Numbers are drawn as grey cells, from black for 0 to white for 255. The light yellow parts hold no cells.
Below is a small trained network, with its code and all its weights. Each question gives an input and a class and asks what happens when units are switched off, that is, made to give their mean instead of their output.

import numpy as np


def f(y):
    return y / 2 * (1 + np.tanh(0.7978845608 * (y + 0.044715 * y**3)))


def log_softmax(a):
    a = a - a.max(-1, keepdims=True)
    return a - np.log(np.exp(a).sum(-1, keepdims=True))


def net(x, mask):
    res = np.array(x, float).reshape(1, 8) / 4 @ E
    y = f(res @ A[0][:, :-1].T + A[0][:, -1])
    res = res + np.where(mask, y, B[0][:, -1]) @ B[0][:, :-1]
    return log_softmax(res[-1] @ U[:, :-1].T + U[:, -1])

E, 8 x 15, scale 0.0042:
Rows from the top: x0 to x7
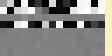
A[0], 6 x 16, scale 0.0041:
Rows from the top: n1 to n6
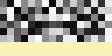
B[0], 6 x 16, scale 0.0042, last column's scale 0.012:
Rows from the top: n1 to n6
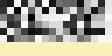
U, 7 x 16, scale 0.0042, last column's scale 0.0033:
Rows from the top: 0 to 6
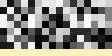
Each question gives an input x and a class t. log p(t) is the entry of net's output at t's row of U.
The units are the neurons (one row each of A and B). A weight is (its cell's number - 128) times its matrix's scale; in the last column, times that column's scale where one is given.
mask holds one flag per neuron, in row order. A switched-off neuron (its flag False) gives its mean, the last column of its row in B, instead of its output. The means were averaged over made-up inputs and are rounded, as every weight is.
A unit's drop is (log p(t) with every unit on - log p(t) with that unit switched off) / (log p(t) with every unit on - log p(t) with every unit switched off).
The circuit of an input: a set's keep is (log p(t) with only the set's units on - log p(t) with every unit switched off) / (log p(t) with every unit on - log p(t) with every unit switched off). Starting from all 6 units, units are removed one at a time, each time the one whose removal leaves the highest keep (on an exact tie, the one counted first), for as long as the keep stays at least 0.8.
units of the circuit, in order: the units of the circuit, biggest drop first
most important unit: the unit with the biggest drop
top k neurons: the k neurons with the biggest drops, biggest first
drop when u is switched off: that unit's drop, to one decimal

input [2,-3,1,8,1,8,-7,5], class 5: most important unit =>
n5
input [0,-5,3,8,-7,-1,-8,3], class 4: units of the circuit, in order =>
(n2 n5)
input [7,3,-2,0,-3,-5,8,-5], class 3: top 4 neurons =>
(n3 n2 n5 n6)
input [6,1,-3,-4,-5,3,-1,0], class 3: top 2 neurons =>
(n5 n3)
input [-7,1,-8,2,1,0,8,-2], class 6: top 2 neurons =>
(n1 n5)
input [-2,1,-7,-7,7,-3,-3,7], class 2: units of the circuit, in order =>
(n4 n5)
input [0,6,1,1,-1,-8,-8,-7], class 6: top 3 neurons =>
(n3 n6 n2)
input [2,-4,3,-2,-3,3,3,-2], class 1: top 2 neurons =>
(n4 n2)
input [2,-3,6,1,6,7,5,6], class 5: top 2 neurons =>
(n6 n5)
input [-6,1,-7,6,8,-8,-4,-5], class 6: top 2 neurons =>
(n1 n3)
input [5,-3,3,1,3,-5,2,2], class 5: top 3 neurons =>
(n6 n5 n4)
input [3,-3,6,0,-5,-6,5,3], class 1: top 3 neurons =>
(n2 n4 n1)
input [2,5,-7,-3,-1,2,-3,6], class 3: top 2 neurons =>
(n3 n1)
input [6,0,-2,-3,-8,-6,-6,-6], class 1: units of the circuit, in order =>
(n2)
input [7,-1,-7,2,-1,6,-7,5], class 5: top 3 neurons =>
(n6 n3 n4)
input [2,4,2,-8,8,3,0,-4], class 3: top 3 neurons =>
(n2 n1 n3)
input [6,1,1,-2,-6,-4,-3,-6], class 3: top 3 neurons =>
(n3 n5 n4)
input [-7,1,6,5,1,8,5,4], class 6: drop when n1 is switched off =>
0.3
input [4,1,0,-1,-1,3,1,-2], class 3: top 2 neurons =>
(n3 n5)
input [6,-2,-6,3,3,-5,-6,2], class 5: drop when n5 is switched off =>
0.1
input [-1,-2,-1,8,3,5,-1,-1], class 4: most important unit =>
n1
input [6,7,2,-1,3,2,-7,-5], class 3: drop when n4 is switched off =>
-0.1
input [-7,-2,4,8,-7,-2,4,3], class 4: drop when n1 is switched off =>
0.0
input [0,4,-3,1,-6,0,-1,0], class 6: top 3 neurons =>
(n3 n6 n2)
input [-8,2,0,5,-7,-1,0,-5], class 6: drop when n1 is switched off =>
0.1
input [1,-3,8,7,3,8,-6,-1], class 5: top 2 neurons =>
(n5 n6)
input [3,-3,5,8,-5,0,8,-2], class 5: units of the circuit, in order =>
(n5)
